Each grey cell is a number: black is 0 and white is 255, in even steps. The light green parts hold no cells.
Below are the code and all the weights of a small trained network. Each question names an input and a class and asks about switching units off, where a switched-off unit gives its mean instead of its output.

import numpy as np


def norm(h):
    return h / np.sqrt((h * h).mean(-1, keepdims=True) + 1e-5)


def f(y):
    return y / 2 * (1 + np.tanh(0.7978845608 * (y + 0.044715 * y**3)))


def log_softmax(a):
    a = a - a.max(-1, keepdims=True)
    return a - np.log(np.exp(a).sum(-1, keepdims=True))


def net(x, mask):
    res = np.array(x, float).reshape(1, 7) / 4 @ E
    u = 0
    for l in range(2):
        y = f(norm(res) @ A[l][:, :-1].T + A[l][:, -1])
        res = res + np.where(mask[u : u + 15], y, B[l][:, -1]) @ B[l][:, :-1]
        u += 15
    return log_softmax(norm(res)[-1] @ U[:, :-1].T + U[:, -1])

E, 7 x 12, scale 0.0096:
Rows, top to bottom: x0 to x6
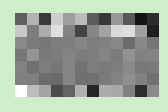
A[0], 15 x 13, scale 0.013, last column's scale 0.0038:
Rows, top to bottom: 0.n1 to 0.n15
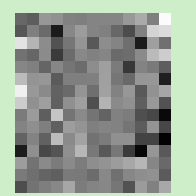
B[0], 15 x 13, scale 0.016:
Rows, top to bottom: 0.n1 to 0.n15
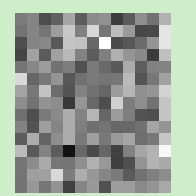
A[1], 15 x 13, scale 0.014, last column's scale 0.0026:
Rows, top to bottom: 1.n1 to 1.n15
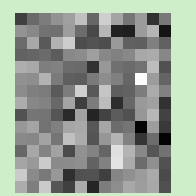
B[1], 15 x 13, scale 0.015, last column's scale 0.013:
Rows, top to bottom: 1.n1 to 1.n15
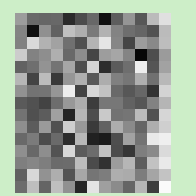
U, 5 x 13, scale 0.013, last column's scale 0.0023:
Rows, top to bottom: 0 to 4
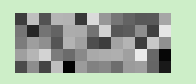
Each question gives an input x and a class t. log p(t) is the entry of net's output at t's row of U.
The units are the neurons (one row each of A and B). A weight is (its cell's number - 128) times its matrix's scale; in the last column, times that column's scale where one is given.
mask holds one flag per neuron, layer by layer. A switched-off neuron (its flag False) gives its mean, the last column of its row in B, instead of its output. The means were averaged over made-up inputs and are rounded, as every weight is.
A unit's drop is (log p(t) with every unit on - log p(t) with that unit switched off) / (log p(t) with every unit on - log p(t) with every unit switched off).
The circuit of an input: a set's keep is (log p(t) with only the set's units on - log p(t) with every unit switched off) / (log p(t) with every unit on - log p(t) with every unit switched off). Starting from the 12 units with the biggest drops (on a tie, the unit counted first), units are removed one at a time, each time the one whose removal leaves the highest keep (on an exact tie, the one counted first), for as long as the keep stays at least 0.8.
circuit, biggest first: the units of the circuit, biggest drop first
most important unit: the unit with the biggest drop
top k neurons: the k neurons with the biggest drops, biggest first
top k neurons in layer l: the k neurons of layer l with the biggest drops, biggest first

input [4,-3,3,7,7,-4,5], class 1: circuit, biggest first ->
[0.n3]
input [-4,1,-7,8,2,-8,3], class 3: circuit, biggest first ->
[0.n7, 1.n15]
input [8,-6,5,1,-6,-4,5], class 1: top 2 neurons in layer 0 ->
[0.n12, 0.n3]
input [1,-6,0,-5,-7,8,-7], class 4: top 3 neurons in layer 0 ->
[0.n12, 0.n11, 0.n9]
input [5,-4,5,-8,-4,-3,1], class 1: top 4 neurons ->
[0.n12, 0.n3, 0.n8, 0.n7]
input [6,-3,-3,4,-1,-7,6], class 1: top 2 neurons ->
[0.n3, 0.n12]
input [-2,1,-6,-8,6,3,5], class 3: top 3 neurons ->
[0.n7, 0.n2, 0.n8]
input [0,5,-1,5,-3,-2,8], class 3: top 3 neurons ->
[0.n7, 0.n2, 1.n15]
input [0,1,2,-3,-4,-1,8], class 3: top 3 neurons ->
[0.n7, 0.n2, 0.n8]
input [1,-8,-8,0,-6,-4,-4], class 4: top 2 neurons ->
[0.n12, 0.n11]
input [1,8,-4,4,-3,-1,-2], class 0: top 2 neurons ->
[0.n12, 0.n3]
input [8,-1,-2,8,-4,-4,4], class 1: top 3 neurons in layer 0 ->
[0.n12, 0.n3, 0.n2]
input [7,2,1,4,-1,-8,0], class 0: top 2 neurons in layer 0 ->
[0.n3, 0.n11]
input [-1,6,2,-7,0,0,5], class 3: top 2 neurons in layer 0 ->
[0.n2, 0.n7]
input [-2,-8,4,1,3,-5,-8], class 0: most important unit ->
0.n2
